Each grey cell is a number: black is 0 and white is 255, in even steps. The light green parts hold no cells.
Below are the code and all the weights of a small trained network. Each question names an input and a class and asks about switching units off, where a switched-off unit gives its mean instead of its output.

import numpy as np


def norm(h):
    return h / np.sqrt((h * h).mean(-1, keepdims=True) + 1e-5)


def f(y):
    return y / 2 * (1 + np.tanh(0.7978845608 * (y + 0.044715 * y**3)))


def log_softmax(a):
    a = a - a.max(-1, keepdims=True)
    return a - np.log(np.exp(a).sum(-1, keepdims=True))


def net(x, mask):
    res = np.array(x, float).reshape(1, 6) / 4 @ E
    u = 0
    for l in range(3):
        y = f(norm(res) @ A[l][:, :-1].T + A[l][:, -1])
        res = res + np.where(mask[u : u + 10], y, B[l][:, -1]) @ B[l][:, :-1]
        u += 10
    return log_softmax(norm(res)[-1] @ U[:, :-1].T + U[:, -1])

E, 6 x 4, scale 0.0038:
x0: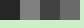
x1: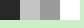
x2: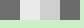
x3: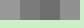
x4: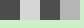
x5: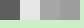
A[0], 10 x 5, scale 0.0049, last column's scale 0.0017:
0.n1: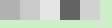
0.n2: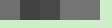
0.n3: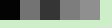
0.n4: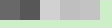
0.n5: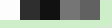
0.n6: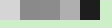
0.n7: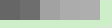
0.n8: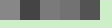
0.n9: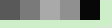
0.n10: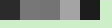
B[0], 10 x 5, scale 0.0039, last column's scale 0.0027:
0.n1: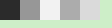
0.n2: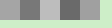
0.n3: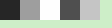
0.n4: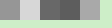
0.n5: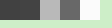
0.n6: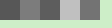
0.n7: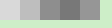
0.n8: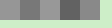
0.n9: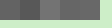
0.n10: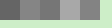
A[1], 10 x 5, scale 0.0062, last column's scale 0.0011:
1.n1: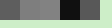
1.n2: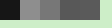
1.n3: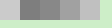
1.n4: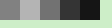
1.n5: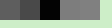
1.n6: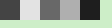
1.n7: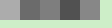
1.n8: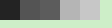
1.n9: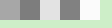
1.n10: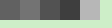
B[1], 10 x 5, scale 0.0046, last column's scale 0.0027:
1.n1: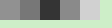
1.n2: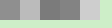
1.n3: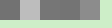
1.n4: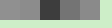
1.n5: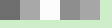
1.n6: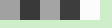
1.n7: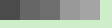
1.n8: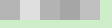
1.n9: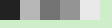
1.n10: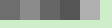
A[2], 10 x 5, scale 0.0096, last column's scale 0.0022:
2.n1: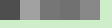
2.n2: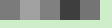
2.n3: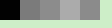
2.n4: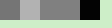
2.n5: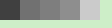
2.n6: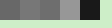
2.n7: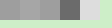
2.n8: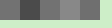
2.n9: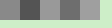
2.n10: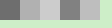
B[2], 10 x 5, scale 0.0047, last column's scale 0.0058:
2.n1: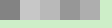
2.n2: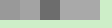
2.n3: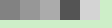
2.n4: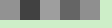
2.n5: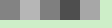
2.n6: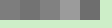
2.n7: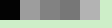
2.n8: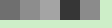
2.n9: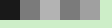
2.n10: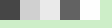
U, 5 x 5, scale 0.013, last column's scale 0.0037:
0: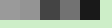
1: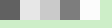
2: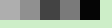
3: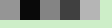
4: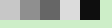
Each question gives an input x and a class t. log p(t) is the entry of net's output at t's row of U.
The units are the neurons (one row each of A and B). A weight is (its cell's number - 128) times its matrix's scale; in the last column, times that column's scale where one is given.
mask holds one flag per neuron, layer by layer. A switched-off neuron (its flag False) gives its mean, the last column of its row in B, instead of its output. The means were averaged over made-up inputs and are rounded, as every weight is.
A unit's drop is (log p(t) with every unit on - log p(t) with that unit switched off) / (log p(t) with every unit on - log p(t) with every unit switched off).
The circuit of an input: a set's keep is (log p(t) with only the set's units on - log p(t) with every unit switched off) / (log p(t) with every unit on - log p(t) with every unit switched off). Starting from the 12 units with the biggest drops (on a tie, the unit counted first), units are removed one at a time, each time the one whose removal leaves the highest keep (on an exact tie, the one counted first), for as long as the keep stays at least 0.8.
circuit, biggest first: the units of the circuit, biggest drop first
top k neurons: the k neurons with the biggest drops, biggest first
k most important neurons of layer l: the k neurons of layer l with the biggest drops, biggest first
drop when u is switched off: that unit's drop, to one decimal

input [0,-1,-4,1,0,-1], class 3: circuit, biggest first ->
[2.n10]
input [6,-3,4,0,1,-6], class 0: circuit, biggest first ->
[2.n10, 1.n1, 1.n6]
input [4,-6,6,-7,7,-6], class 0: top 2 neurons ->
[2.n10, 1.n1]
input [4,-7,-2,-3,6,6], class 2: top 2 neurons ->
[2.n10, 1.n1]
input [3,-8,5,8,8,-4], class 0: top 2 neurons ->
[2.n10, 1.n6]
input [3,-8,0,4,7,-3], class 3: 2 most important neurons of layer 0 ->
[0.n5, 0.n4]
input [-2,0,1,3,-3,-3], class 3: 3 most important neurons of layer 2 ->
[2.n10, 2.n1, 2.n7]
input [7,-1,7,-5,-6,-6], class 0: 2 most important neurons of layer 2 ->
[2.n10, 2.n2]
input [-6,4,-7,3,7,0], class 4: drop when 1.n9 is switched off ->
0.2
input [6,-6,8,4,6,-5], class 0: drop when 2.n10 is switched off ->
0.3
